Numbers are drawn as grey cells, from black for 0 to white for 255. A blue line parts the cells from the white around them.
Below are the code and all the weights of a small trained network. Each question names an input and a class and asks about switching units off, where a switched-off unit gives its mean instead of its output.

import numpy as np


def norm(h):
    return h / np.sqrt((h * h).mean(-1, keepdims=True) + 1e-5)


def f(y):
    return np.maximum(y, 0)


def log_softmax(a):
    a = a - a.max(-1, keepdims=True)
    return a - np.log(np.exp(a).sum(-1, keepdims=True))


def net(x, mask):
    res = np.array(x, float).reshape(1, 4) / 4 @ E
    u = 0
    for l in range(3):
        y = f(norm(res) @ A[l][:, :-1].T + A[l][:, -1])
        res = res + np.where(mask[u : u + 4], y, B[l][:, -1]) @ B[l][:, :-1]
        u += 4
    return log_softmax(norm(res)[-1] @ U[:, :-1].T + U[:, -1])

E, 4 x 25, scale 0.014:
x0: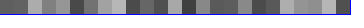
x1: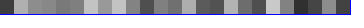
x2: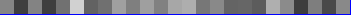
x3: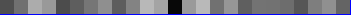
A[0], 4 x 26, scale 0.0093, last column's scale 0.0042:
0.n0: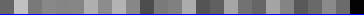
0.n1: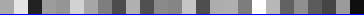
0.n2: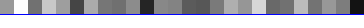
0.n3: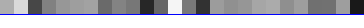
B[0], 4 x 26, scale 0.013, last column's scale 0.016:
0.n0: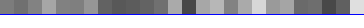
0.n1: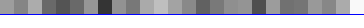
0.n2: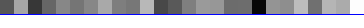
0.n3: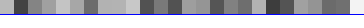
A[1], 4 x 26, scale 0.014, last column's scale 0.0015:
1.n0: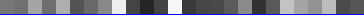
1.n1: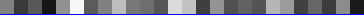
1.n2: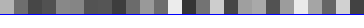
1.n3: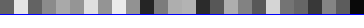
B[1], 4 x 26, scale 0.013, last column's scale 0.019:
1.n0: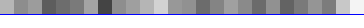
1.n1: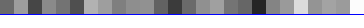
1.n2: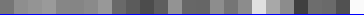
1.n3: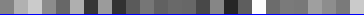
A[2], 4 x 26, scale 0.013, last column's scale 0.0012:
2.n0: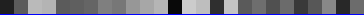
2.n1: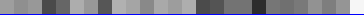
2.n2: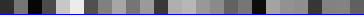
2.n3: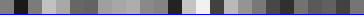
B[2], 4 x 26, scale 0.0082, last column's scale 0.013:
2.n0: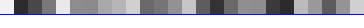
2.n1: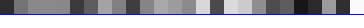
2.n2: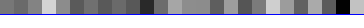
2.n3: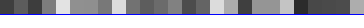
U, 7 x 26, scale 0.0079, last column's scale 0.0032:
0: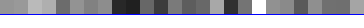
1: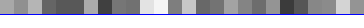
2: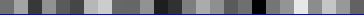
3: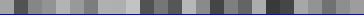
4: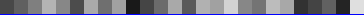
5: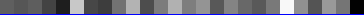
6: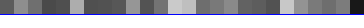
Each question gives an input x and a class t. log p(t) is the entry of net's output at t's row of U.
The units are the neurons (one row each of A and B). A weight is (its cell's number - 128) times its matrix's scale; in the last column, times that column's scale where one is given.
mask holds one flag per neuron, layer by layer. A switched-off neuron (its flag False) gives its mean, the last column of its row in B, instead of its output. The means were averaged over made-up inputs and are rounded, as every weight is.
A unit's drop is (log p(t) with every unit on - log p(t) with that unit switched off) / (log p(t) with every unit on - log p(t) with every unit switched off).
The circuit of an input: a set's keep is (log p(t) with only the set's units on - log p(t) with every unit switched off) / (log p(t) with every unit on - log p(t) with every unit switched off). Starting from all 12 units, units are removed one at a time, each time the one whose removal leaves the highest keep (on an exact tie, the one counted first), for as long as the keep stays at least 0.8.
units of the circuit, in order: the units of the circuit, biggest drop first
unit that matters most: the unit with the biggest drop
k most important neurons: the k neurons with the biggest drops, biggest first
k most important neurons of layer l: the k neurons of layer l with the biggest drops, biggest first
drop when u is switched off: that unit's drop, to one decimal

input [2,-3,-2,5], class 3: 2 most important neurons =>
0.n0, 2.n0
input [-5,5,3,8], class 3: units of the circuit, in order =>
2.n0
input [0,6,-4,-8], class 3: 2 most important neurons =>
0.n3, 1.n2
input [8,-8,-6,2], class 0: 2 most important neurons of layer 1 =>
1.n2, 1.n1
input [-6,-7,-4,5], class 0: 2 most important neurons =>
1.n2, 1.n0
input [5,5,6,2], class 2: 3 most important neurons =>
1.n1, 1.n2, 0.n1
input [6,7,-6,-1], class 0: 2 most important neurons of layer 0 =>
0.n1, 0.n0
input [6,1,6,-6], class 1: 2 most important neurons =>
1.n0, 0.n2
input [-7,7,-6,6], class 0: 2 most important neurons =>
1.n3, 1.n0
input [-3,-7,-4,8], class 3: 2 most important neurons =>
0.n0, 2.n0
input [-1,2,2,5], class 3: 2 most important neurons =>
2.n0, 0.n2
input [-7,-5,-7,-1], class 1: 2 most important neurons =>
0.n1, 1.n1
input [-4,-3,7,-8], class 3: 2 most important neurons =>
0.n3, 0.n2
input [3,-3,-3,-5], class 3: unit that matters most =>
0.n3
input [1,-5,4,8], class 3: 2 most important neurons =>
2.n0, 0.n0
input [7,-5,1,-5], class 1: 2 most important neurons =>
1.n0, 0.n0
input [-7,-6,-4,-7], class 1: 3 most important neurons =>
0.n1, 0.n0, 1.n3
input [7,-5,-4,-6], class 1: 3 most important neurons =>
1.n0, 0.n0, 1.n3
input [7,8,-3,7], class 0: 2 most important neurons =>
1.n3, 0.n3
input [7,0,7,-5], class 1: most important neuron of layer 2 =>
2.n1
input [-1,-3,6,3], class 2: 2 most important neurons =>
1.n1, 0.n0
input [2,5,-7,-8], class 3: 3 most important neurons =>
0.n3, 1.n1, 1.n0
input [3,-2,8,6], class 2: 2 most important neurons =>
1.n1, 0.n3
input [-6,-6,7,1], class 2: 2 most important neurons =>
1.n1, 0.n0
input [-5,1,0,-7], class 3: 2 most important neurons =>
0.n3, 1.n0
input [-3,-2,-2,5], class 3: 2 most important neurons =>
2.n0, 1.n0
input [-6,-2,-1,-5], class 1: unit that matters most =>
0.n1
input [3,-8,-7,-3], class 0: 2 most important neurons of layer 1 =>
1.n2, 1.n1
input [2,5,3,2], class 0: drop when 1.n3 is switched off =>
0.1
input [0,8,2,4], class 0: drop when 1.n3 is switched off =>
0.1
